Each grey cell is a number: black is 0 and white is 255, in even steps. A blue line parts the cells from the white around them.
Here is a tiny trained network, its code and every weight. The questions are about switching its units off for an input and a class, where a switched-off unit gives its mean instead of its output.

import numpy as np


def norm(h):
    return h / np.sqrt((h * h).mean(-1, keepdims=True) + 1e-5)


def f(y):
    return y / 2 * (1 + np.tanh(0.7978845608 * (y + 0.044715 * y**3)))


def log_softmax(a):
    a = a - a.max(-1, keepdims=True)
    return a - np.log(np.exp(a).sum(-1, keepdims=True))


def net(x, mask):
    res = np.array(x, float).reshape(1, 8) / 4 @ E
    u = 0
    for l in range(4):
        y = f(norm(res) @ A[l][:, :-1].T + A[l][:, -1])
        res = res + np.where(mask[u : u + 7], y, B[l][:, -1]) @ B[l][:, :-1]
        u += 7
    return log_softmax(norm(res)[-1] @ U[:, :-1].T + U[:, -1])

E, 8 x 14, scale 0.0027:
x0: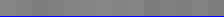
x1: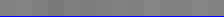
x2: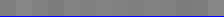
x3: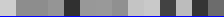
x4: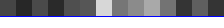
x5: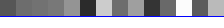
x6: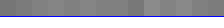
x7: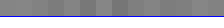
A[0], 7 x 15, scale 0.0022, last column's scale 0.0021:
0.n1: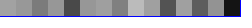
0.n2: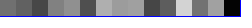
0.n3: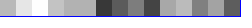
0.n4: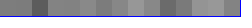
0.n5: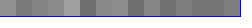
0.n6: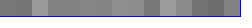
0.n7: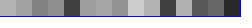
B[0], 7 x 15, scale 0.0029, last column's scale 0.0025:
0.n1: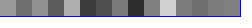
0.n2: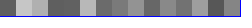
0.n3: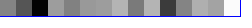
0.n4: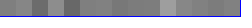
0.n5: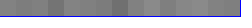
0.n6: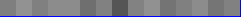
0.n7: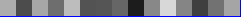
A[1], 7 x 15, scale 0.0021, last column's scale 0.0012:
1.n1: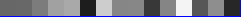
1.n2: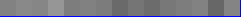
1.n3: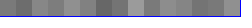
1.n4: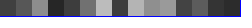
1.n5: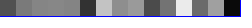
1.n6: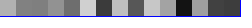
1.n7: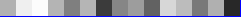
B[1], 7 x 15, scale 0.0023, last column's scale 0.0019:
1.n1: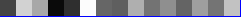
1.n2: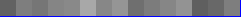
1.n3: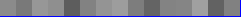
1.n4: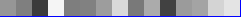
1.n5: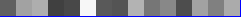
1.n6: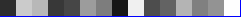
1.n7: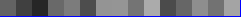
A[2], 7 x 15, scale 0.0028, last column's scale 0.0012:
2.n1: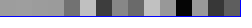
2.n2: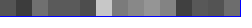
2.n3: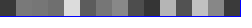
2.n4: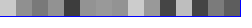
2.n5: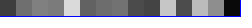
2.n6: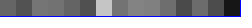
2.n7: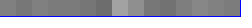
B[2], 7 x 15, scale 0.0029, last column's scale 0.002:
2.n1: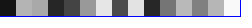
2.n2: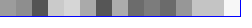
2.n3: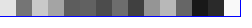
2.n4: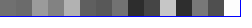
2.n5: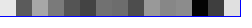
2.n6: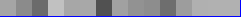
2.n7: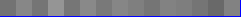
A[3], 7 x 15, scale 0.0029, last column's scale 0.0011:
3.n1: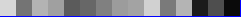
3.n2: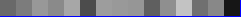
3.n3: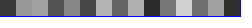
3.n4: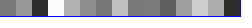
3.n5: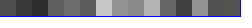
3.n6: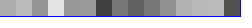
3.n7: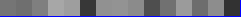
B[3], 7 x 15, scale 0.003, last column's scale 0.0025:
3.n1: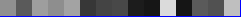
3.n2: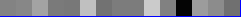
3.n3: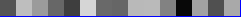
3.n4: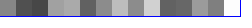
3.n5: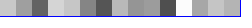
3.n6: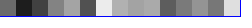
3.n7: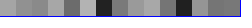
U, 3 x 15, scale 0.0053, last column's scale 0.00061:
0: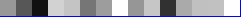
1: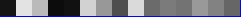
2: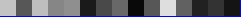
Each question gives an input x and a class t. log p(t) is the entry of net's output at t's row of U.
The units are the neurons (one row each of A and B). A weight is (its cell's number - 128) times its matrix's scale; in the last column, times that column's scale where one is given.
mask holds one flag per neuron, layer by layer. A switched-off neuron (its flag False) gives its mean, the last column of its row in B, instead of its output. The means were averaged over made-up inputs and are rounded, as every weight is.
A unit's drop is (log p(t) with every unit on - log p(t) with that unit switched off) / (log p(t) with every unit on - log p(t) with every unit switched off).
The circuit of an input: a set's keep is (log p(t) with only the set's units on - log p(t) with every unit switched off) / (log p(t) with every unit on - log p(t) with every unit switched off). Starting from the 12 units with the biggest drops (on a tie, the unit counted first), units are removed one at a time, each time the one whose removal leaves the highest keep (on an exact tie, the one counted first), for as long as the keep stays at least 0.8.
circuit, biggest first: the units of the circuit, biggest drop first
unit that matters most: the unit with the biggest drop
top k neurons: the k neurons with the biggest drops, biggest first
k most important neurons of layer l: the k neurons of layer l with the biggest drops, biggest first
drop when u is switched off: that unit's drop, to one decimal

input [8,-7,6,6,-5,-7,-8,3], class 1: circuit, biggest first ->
2.n1
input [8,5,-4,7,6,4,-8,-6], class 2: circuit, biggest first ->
3.n1, 0.n7
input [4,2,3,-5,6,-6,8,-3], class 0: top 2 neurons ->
3.n5, 1.n1
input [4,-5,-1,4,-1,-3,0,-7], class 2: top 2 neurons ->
1.n1, 1.n5
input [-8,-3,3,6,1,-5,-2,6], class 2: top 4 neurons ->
1.n1, 3.n1, 1.n5, 0.n7
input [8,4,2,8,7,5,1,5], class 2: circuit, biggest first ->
3.n1, 2.n4
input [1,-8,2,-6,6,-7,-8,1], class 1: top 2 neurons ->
2.n1, 0.n3
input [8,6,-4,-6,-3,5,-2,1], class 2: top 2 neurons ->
2.n3, 1.n6
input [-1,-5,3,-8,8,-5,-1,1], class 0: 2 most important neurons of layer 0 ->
0.n7, 0.n1
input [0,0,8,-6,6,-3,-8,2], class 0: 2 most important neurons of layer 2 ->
2.n2, 2.n4
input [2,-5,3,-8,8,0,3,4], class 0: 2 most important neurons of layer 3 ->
3.n5, 3.n1
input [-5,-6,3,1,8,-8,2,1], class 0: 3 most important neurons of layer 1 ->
1.n4, 1.n1, 1.n5
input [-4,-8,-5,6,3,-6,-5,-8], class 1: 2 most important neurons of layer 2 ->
2.n1, 2.n3
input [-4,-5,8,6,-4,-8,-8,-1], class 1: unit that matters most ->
2.n1
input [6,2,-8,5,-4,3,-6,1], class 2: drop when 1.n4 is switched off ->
0.2
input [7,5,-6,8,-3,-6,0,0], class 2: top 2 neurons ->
3.n1, 1.n1
